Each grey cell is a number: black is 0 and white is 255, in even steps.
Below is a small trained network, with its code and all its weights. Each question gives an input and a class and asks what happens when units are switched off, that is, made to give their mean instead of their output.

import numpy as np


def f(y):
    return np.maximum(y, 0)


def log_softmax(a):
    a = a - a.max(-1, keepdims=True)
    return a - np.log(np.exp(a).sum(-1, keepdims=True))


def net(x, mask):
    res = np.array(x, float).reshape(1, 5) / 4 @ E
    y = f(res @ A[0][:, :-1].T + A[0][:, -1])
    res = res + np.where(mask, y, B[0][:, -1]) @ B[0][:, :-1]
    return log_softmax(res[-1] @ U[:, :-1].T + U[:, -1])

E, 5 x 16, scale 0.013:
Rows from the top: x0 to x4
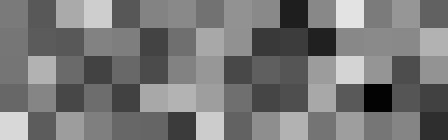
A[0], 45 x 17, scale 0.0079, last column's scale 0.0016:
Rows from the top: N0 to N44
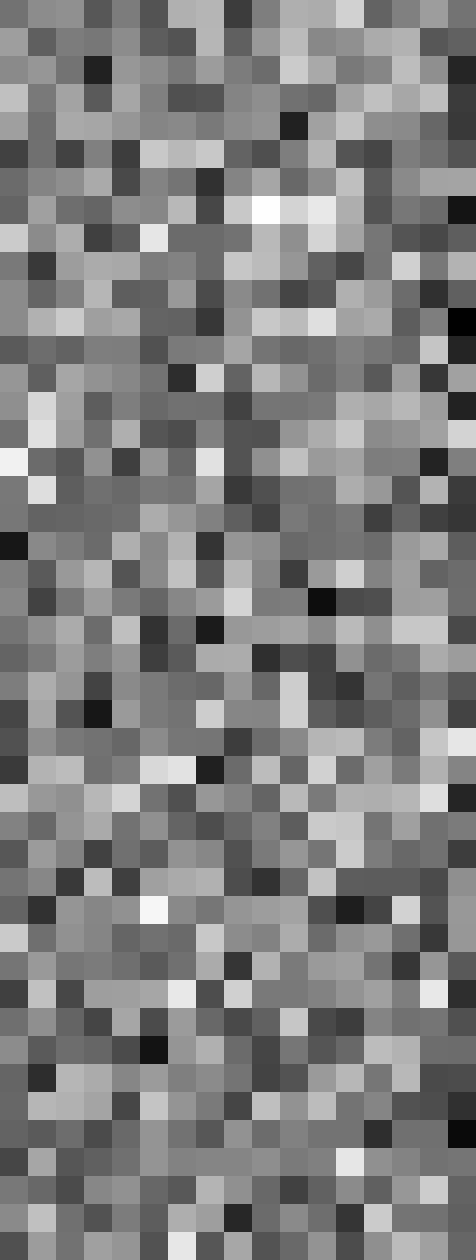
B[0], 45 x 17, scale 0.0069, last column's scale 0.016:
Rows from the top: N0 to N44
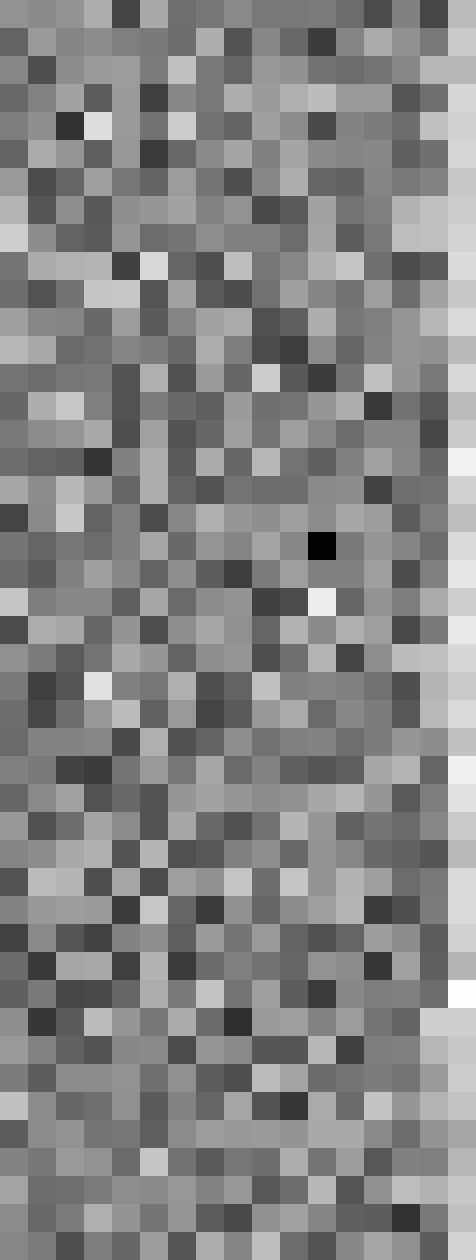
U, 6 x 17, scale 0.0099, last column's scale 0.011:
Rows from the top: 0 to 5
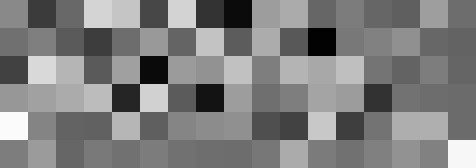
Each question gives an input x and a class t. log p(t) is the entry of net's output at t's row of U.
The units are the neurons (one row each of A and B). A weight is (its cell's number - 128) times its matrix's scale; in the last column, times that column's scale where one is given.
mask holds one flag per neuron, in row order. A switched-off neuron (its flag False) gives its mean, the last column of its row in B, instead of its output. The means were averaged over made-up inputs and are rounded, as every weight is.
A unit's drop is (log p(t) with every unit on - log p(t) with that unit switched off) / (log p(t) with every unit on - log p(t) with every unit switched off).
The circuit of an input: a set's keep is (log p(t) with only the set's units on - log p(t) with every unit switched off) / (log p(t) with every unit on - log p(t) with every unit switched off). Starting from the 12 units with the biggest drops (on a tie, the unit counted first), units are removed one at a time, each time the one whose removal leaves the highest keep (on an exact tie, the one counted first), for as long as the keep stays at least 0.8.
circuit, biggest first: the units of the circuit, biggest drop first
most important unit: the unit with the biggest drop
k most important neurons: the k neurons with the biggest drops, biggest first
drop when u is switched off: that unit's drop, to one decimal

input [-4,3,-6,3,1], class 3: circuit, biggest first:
[N32]
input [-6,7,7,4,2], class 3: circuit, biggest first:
[N17 N30]
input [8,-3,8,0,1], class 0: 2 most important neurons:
[N4 N10]
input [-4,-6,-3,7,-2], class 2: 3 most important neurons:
[N31 N5 N18]
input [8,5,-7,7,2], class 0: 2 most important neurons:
[N10 N38]
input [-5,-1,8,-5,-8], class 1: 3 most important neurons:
[N35 N27 N19]
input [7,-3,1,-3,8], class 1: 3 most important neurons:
[N16 N13 N33]
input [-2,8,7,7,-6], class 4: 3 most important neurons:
[N23 N42 N12]
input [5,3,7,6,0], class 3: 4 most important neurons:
[N17 N34 N30 N22]
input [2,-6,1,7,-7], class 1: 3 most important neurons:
[N27 N35 N19]
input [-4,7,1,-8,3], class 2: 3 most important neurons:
[N28 N3 N22]
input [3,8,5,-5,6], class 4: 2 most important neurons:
[N23 N37]
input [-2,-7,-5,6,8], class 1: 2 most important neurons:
[N16 N13]
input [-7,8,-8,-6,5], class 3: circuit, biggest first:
[N9]
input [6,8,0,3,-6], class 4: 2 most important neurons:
[N23 N42]
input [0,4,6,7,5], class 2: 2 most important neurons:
[N31 N18]
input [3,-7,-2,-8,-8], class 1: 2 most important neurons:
[N27 N35]
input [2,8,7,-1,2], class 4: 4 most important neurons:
[N23 N37 N42 N9]
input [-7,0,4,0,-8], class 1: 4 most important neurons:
[N35 N27 N19 N44]
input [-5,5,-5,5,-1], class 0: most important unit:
N25
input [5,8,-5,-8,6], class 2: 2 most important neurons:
[N28 N3]
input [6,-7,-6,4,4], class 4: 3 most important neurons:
[N8 N39 N7]
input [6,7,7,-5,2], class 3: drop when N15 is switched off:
0.4
